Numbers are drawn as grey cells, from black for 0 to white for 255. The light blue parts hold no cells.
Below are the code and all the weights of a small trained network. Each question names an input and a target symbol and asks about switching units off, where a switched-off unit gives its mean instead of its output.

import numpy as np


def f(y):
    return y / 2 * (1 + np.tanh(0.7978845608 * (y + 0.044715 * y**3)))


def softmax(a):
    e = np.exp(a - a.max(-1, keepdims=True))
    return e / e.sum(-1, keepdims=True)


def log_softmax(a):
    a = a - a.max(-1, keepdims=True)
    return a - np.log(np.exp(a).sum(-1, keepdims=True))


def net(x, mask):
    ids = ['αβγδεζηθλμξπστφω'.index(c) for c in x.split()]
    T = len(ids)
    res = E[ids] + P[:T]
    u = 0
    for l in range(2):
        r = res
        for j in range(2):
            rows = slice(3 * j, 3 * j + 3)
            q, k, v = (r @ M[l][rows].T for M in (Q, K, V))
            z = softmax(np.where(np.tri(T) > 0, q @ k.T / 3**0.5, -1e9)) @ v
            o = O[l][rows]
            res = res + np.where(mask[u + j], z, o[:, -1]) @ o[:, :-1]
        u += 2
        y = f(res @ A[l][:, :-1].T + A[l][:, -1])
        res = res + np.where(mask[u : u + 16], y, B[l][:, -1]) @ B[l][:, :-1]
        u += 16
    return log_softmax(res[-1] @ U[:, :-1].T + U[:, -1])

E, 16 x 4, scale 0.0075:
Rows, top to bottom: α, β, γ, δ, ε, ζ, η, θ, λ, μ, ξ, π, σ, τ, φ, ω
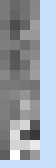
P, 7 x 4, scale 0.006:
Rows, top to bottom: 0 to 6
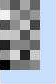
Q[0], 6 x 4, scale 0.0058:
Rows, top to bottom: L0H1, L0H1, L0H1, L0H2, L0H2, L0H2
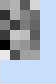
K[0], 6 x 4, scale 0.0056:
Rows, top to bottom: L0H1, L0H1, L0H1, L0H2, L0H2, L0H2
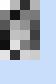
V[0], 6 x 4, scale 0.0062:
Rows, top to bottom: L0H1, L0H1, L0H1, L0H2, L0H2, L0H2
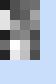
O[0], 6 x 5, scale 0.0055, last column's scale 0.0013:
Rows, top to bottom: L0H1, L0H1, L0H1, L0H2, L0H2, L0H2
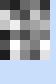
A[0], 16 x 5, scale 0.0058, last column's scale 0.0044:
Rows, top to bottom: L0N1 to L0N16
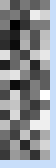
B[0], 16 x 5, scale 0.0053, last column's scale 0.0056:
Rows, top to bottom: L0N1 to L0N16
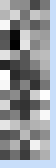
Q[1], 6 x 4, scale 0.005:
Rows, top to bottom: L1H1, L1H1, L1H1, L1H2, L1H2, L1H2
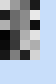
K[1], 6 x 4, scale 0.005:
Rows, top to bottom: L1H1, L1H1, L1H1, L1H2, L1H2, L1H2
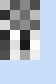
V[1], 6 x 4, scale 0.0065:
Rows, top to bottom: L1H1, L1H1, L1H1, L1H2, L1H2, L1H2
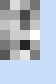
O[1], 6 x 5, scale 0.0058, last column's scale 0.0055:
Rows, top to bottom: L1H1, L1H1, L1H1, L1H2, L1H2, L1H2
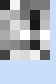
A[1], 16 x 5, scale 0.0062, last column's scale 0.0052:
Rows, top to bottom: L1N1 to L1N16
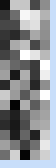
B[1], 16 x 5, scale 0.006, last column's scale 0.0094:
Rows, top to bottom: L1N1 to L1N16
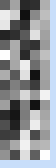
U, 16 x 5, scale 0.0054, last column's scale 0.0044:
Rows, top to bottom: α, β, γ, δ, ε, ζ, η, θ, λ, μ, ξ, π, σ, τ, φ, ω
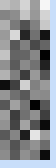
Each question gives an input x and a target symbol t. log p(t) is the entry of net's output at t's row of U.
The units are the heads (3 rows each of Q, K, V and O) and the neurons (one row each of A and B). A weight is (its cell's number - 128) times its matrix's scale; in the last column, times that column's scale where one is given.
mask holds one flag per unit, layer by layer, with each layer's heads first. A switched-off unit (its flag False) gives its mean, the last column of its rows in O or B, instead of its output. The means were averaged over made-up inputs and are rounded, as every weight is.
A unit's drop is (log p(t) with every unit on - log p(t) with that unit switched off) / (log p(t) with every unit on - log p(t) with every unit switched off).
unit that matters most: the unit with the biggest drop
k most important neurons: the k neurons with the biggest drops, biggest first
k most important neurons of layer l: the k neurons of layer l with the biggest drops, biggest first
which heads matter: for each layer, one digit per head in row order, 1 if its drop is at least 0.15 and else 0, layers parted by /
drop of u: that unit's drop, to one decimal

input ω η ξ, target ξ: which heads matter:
01 / 01
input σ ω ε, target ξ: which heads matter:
00 / 01
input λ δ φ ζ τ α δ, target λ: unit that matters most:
L1H2
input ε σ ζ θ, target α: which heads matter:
00 / 00
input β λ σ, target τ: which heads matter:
01 / 10
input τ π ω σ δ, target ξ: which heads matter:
01 / 11
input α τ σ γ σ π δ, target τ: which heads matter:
11 / 10
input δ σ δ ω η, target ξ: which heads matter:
00 / 01
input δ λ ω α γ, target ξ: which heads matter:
01 / 11
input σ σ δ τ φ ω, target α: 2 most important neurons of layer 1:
[L1N16, L1N10]
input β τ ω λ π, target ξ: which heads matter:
01 / 11
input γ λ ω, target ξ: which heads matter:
01 / 10
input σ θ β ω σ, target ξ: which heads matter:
00 / 01
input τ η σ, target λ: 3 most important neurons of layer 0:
[L0N7, L0N16, L0N13]
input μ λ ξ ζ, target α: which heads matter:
00 / 00
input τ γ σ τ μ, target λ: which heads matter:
00 / 01
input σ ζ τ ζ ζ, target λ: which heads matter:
01 / 01
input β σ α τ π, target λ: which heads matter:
10 / 01
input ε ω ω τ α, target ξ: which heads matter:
00 / 11
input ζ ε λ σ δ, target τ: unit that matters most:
L1H1
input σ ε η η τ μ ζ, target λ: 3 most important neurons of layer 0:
[L0N12, L0N10, L0N16]
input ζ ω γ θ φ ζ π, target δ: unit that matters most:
L1H2
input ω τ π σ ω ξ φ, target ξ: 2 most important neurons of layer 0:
[L0N12, L0N10]
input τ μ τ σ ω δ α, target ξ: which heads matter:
01 / 11
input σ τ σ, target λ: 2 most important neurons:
[L0N7, L0N8]
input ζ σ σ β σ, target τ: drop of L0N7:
0.2
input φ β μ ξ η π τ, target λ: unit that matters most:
L0H2
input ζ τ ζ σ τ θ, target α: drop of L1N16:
0.1
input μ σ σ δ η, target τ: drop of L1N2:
0.0
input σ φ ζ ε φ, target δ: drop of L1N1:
0.1
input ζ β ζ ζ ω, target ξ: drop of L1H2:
0.2
